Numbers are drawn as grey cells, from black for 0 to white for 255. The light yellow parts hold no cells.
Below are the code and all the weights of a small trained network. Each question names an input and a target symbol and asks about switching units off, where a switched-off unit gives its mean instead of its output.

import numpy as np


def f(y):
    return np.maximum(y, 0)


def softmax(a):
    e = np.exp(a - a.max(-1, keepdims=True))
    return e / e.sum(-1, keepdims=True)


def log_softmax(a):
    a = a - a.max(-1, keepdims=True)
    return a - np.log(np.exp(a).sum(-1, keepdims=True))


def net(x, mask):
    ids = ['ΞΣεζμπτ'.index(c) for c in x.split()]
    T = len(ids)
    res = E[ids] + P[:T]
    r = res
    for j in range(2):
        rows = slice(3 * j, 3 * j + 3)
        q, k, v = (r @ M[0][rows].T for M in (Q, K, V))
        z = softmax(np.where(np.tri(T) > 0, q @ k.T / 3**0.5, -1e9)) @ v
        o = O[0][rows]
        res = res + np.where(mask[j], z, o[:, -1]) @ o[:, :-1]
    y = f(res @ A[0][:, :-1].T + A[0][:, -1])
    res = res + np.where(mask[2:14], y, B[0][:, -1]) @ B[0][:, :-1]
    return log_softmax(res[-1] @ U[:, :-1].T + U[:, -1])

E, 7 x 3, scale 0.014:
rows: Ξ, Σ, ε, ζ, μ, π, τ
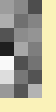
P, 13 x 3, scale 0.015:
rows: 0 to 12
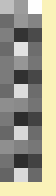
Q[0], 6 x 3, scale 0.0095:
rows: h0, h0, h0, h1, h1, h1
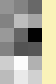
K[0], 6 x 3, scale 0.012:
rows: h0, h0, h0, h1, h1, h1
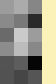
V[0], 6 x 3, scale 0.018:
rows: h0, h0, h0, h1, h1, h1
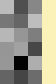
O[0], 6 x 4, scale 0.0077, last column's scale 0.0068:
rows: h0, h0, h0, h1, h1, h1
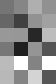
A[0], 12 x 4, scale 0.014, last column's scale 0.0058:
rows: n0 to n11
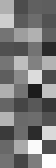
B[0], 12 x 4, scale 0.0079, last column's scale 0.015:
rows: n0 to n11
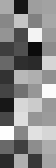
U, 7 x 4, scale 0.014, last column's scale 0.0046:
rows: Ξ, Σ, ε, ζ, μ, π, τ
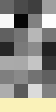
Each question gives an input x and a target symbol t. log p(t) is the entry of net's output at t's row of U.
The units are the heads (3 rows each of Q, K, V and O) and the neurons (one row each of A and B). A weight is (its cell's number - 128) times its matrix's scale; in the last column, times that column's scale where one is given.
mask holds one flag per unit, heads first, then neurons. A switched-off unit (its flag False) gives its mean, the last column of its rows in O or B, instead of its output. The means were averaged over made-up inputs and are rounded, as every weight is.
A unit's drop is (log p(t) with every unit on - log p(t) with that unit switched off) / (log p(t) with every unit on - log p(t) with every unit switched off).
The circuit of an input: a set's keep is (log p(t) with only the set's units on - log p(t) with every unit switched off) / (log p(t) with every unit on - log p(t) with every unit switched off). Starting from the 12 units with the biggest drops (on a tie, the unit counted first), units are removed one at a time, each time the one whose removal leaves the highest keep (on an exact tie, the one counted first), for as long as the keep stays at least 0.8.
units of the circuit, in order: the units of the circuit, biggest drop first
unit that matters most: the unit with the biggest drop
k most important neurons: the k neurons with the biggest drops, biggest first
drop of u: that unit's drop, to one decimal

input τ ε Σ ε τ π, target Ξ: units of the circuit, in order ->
h1, n4
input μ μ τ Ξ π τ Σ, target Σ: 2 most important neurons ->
n4, n2
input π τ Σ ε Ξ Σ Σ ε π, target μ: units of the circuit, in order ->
n4, n8
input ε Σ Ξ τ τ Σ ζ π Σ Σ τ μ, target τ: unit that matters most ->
n9
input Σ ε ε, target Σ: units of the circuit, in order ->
n9, n8
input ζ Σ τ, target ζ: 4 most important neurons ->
n7, n11, n3, n4
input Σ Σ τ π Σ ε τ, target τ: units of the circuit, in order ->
h1, n2, n10
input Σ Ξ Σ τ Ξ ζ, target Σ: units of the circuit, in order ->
n9, h1, n4, n7
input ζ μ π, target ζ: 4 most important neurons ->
n7, n11, n6, n3
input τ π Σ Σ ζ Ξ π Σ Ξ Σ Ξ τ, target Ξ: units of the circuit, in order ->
h1, n4, n9
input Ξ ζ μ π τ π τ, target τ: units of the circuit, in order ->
h1, n10
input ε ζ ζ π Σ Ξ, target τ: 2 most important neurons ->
n9, n7
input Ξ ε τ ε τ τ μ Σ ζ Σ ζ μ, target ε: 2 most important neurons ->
n7, n9
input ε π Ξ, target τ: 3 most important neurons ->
n9, n7, n4
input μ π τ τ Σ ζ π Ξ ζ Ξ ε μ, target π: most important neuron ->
n8
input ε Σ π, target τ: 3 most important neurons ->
n9, n0, n4
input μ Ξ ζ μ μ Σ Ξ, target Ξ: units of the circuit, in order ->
n4, h0
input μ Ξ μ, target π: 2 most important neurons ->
n8, n1
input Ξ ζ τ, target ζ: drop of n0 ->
-0.1
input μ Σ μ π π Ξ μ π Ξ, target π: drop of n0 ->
0.1
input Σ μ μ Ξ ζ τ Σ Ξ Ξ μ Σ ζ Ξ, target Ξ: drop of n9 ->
1.2
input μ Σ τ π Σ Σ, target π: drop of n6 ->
0.0
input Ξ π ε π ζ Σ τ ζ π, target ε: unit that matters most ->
n7
